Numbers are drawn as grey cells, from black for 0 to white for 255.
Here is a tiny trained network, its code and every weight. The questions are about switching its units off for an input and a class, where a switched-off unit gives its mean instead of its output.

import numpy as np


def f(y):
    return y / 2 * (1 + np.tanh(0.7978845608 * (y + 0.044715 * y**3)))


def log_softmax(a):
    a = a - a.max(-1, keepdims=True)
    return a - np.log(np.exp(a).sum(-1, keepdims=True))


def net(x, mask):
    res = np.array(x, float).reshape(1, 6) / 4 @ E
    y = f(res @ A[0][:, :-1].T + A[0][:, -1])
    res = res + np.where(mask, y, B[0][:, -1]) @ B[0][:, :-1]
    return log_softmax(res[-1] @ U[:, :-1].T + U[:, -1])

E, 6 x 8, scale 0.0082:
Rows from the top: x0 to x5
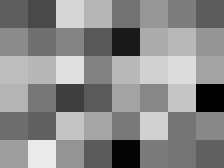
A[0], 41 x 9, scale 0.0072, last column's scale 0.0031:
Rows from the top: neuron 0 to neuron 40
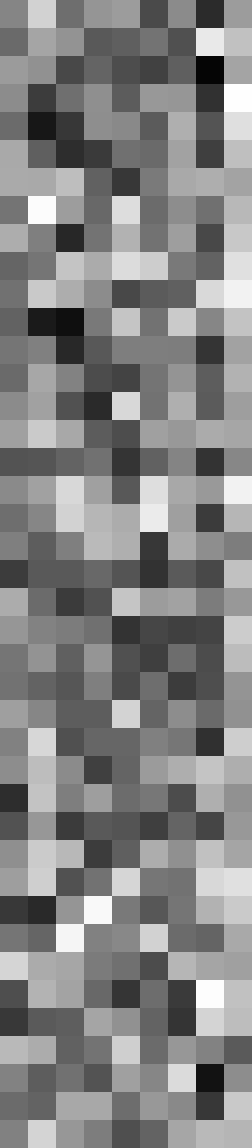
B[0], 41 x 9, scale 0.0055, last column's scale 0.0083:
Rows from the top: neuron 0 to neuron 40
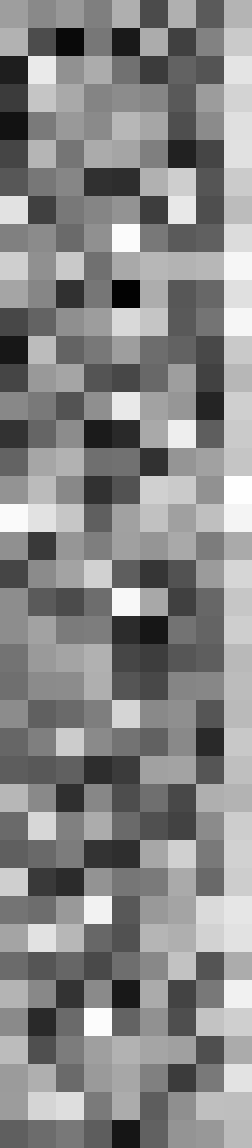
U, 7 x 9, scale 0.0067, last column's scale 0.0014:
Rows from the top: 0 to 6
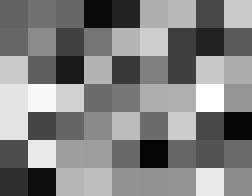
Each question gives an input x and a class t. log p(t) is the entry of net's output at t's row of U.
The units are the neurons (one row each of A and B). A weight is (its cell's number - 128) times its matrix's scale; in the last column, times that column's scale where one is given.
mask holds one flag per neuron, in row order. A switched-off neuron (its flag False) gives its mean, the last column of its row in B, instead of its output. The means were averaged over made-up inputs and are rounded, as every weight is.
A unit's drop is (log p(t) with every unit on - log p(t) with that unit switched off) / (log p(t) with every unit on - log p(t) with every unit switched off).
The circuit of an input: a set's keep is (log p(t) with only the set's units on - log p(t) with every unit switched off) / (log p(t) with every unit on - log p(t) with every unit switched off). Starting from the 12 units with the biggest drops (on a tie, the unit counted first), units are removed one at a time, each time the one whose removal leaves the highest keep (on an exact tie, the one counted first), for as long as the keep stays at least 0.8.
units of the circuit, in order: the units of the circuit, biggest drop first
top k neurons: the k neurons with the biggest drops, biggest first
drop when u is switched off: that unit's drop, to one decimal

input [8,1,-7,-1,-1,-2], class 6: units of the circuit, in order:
[neuron 32]
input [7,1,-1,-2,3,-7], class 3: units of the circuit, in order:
[neuron 18; neuron 33]
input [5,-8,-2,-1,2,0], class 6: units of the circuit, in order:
[neuron 36; neuron 32]
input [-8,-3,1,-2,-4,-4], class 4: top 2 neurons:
[neuron 31; neuron 7]
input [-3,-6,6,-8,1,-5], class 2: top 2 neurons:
[neuron 31; neuron 36]
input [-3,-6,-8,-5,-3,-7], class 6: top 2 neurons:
[neuron 11; neuron 4]
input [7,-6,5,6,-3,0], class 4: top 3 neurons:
[neuron 7; neuron 14; neuron 25]
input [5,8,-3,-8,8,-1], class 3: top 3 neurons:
[neuron 33; neuron 17; neuron 39]
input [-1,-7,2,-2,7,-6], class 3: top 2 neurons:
[neuron 18; neuron 9]
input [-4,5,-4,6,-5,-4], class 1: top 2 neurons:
[neuron 11; neuron 21]
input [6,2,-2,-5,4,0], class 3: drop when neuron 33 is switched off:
0.2
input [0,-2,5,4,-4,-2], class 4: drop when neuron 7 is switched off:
0.1
